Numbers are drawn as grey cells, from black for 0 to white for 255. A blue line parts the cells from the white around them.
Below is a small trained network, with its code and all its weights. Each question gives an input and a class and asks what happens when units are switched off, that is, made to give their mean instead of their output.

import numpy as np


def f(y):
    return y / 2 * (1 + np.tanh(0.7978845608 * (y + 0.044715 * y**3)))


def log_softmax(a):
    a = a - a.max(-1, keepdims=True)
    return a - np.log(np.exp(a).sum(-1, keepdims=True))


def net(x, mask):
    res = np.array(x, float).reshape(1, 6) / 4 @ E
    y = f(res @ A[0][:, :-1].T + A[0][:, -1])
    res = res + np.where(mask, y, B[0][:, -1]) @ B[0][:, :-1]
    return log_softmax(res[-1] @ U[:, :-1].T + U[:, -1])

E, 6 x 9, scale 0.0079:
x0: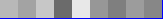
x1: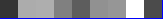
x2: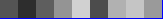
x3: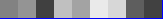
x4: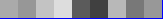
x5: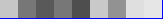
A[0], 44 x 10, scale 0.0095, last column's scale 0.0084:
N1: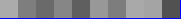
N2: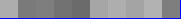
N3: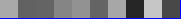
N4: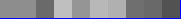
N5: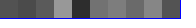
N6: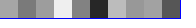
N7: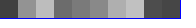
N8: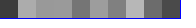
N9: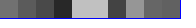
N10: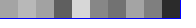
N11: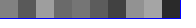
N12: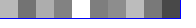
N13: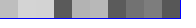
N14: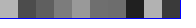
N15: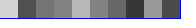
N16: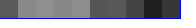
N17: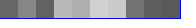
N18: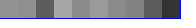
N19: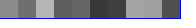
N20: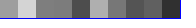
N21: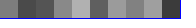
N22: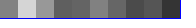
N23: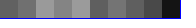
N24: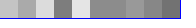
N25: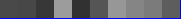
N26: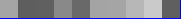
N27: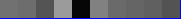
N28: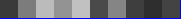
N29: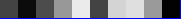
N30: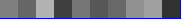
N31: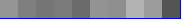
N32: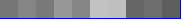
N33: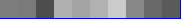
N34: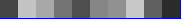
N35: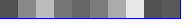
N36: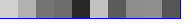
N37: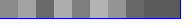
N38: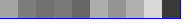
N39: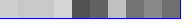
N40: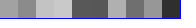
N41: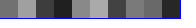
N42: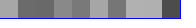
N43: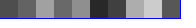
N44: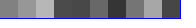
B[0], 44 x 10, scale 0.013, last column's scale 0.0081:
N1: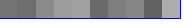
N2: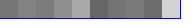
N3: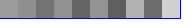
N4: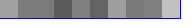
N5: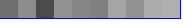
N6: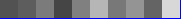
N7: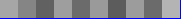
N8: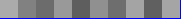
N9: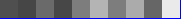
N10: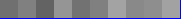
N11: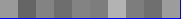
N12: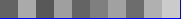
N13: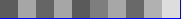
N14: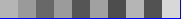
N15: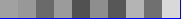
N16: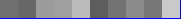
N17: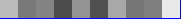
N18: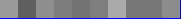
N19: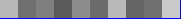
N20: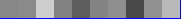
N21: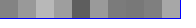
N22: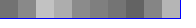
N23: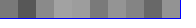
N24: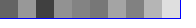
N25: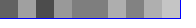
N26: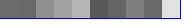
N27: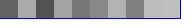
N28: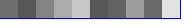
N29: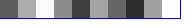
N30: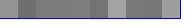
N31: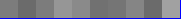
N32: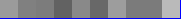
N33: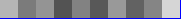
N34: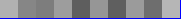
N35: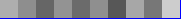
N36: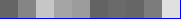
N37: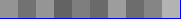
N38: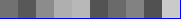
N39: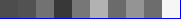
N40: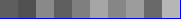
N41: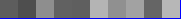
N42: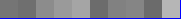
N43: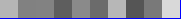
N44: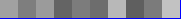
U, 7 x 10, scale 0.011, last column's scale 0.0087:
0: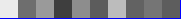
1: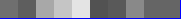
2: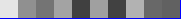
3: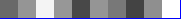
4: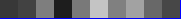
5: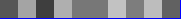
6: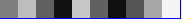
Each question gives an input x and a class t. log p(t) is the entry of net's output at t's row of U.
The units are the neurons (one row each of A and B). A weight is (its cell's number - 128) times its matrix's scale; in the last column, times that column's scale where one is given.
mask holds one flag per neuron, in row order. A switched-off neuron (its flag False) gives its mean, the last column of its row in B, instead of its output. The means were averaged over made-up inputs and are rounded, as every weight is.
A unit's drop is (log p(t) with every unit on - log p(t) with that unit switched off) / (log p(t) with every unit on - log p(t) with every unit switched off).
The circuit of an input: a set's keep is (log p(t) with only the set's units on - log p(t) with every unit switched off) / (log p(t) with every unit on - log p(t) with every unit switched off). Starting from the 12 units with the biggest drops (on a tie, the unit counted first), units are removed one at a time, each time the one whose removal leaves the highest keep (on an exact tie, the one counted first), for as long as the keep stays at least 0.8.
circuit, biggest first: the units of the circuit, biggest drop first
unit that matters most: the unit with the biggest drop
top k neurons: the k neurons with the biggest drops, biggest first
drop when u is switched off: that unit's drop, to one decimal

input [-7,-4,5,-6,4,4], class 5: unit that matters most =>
N25
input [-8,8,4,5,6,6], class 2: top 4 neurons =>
(N35 N34 N8 N7)
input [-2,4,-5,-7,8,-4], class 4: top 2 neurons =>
(N39 N40)
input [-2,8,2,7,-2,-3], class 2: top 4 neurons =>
(N7 N35 N8 N34)
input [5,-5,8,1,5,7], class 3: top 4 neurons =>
(N29 N21 N12 N28)
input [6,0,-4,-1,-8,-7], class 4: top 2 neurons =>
(N9 N41)
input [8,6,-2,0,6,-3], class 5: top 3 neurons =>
(N24 N13 N12)
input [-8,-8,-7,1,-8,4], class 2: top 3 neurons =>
(N14 N15 N39)
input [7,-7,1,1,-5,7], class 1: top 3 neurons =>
(N38 N26 N42)
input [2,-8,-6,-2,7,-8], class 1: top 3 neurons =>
(N28 N16 N22)
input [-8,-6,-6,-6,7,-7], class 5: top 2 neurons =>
(N27 N5)
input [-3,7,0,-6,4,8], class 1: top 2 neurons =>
(N38 N26)
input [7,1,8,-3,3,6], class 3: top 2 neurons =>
(N29 N12)
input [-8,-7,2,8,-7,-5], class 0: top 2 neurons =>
(N17 N33)
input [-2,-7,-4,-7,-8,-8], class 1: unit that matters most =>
N16
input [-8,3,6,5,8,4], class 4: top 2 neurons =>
(N6 N39)
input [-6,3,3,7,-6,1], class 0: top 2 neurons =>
(N17 N33)
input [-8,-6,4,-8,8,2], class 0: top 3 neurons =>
(N43 N19 N9)
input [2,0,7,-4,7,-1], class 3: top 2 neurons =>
(N29 N9)
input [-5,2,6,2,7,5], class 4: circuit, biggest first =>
(N6)
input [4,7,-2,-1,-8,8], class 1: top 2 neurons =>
(N38 N36)
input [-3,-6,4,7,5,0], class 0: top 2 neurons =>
(N17 N33)
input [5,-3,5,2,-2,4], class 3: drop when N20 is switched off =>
-0.1
